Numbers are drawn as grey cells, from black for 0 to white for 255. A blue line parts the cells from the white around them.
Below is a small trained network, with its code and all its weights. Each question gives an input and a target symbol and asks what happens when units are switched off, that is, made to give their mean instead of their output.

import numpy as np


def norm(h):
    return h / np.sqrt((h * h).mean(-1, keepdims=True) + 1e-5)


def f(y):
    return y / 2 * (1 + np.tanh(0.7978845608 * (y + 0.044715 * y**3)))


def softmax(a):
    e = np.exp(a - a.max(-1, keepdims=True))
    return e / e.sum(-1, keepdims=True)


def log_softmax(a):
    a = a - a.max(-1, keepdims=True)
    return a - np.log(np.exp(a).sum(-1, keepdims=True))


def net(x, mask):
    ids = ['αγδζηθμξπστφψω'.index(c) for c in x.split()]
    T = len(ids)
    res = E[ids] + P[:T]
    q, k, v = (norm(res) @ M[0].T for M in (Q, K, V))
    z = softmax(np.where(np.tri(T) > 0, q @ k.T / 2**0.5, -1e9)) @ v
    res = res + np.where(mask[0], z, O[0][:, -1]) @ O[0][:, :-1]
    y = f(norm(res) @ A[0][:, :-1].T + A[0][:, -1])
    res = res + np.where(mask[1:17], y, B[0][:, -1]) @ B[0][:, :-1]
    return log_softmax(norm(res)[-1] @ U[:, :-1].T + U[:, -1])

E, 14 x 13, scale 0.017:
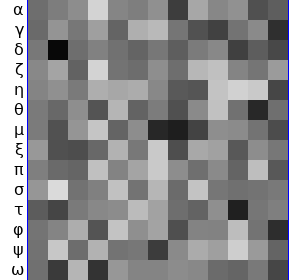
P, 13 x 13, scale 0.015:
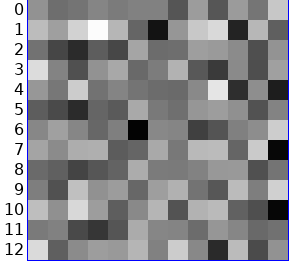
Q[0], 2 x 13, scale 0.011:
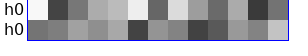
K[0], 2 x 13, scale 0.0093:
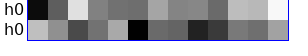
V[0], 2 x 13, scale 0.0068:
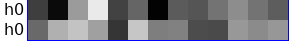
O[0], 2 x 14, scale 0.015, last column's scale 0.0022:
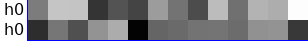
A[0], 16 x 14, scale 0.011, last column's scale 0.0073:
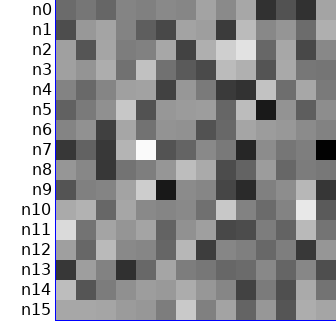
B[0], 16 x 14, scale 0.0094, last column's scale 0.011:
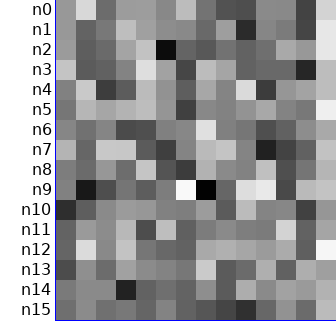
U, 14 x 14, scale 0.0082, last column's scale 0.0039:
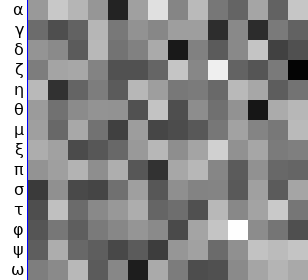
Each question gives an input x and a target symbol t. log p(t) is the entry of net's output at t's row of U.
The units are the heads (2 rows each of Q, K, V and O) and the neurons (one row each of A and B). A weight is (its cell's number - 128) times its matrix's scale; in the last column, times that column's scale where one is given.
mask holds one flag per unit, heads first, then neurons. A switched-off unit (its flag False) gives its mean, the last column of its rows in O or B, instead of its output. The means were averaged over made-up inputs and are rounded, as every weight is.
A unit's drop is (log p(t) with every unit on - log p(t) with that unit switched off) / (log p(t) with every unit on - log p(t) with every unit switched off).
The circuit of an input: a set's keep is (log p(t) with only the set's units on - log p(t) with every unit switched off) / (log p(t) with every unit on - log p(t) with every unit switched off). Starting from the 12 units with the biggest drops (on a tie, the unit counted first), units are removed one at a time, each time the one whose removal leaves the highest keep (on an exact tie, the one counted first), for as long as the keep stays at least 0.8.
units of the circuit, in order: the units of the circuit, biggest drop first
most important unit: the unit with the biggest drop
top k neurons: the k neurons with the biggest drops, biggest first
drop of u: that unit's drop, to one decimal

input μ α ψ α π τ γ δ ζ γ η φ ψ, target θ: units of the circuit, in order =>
(h0, n9, n7)
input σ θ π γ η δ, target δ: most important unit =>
n0
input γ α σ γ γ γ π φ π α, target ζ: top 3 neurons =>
(n7, n4, n14)
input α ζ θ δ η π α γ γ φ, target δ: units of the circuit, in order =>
(n15, n8, n11)
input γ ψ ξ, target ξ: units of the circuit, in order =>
(n1, h0)
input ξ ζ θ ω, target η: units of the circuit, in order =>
(h0, n14)
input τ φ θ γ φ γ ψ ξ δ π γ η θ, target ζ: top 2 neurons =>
(n7, n4)
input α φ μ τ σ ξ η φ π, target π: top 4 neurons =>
(n9, n8, n5, n6)
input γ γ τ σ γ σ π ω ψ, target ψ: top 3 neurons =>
(n9, n3, n7)
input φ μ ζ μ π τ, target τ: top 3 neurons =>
(n7, n3, n1)
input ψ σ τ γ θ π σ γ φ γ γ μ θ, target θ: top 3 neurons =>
(n9, n7, n12)
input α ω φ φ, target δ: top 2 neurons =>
(n1, n11)
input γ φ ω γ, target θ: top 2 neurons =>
(n9, n7)
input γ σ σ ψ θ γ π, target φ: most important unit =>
n9
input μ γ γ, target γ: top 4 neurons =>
(n1, n13, n12, n2)
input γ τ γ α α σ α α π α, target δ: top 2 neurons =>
(n1, n15)
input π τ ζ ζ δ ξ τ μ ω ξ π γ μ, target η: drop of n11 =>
0.0
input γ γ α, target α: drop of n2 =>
0.4
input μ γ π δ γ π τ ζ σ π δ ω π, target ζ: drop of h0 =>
0.9
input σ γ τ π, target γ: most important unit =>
h0
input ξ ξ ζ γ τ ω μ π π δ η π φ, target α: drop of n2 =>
0.2
